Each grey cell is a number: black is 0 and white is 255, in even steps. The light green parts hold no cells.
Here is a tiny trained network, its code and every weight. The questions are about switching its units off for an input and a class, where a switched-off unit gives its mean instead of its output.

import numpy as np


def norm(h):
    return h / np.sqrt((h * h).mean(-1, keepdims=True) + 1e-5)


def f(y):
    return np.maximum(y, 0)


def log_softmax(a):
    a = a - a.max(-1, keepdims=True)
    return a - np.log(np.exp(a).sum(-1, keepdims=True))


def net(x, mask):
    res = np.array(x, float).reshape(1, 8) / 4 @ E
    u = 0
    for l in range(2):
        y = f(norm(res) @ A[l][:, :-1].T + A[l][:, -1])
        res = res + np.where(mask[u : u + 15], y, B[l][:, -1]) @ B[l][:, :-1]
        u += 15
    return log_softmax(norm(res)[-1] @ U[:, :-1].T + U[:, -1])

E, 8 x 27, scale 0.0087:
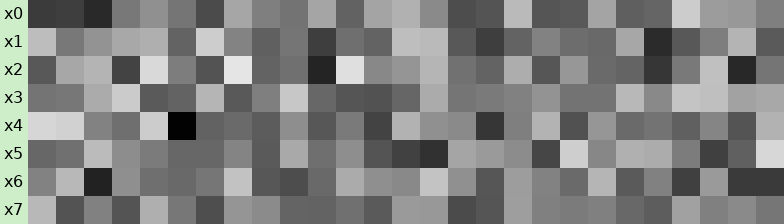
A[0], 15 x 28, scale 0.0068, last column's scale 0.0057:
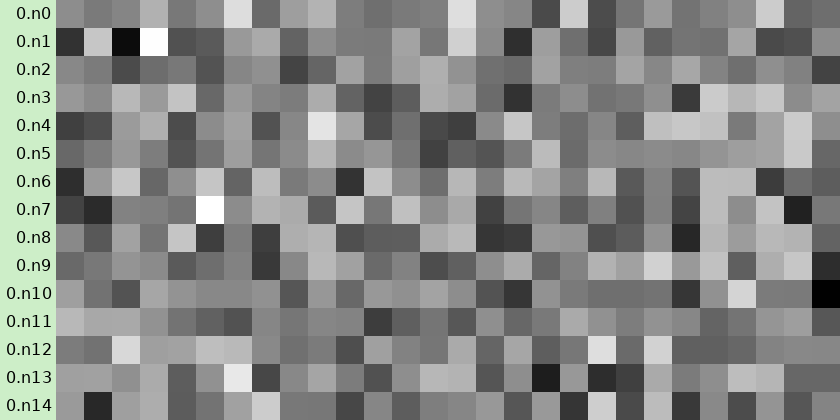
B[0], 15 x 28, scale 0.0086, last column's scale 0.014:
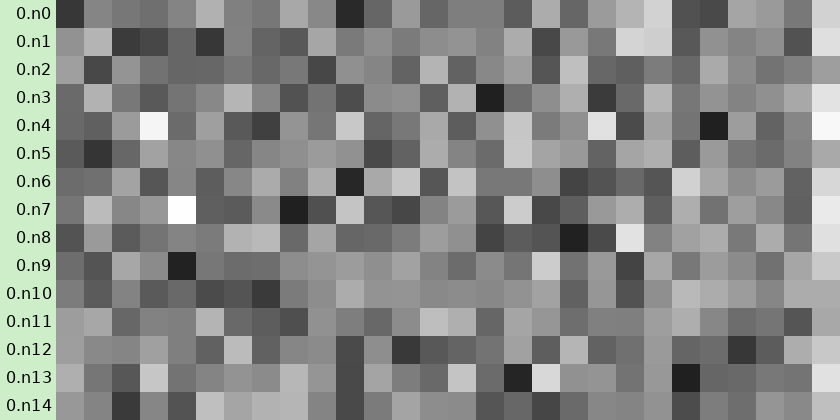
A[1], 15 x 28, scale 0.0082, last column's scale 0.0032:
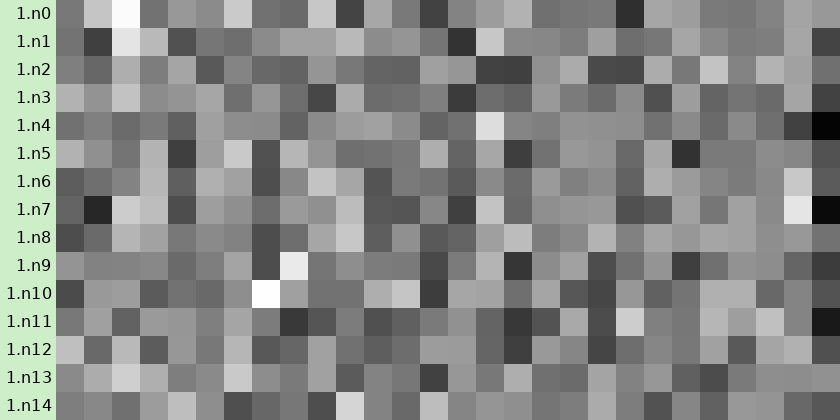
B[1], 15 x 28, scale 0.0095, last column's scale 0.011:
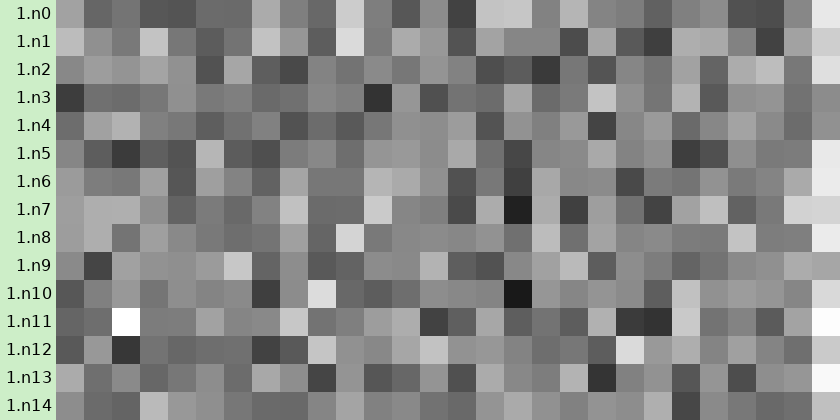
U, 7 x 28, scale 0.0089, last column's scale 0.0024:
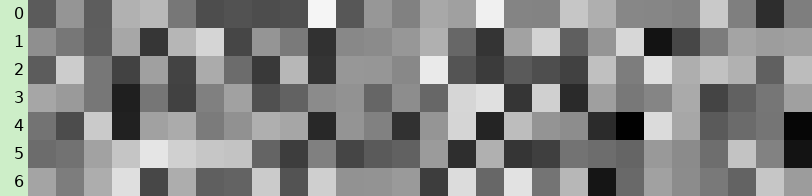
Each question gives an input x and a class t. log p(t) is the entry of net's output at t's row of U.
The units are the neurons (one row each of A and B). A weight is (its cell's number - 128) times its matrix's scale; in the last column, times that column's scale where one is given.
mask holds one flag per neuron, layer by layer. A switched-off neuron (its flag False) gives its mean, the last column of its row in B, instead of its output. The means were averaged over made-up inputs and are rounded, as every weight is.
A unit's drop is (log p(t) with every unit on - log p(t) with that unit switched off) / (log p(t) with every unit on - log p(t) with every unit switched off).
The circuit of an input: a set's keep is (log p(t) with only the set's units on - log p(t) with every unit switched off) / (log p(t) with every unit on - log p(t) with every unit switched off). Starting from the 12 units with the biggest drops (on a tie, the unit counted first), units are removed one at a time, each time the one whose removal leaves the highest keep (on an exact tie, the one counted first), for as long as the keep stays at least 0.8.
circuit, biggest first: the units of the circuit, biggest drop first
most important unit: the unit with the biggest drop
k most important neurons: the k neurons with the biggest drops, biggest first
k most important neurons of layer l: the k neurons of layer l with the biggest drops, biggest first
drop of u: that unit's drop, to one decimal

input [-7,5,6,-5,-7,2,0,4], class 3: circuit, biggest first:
[0.n12, 1.n0]
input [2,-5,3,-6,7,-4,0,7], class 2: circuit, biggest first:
[0.n4]
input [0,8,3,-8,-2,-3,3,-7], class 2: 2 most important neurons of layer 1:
[1.n0, 1.n13]
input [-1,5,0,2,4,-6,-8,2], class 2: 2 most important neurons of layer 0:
[0.n8, 0.n4]
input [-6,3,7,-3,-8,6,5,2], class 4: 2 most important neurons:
[0.n6, 1.n10]
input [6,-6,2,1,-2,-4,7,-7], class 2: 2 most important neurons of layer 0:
[0.n4, 0.n6]
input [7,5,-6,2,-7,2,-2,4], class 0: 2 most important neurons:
[0.n7, 0.n4]
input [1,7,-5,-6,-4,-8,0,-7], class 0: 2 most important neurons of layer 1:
[1.n6, 1.n7]
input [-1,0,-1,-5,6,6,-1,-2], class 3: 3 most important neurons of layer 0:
[0.n4, 0.n7, 0.n11]
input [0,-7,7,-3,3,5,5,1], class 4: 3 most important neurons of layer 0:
[0.n8, 0.n7, 0.n6]
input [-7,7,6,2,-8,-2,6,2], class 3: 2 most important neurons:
[0.n12, 1.n0]
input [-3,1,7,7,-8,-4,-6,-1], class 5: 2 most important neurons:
[0.n7, 0.n6]
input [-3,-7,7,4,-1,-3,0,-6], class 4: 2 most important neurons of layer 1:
[1.n10, 1.n0]
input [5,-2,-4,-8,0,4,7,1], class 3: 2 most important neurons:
[0.n4, 0.n7]
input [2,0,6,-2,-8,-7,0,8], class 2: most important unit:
0.n6
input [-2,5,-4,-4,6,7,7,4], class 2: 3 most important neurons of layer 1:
[1.n0, 1.n13, 1.n6]
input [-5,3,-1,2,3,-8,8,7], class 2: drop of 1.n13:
0.1
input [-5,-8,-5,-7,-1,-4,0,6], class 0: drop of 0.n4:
0.2
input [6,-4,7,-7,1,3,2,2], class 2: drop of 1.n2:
-0.1
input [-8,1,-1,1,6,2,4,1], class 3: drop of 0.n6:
0.0
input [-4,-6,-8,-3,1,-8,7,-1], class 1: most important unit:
0.n7
